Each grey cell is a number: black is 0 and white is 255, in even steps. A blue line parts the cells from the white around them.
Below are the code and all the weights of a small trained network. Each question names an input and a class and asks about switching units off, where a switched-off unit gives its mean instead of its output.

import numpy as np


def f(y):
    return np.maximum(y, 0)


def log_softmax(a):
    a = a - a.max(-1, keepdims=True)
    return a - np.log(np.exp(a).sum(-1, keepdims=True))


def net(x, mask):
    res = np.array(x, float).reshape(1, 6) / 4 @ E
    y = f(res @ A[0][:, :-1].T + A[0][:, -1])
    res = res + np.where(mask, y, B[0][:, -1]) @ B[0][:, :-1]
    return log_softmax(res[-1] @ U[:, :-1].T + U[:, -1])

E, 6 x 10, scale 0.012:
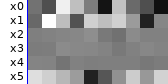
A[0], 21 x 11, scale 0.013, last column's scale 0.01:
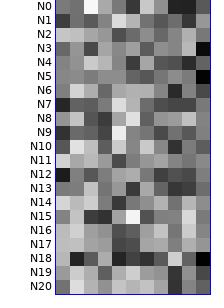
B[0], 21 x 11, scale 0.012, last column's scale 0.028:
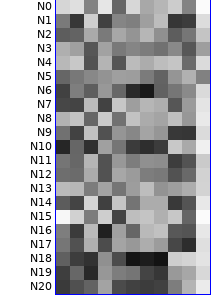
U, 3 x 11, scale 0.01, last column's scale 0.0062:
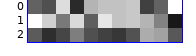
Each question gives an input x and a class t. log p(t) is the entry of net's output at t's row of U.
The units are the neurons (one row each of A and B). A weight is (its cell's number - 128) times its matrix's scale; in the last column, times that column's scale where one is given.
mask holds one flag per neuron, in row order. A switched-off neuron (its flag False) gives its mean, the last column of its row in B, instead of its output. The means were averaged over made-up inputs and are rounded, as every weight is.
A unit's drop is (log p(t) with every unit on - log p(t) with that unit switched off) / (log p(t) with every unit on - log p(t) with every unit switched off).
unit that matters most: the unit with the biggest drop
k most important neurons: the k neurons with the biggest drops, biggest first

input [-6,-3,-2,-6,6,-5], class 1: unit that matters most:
N15
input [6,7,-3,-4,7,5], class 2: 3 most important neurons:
(N10 N20 N6)
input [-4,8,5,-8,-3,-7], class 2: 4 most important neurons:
(N10 N20 N19 N6)
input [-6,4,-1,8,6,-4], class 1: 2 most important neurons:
(N15 N8)
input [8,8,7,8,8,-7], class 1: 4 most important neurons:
(N0 N4 N13 N18)
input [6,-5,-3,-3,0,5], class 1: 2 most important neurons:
(N0 N4)
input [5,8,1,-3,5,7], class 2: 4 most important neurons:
(N10 N20 N6 N19)
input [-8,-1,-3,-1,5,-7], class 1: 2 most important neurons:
(N15 N8)
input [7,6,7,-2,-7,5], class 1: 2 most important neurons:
(N0 N4)
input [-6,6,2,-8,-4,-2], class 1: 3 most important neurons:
(N15 N8 N18)
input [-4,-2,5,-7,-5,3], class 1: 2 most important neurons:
(N7 N1)
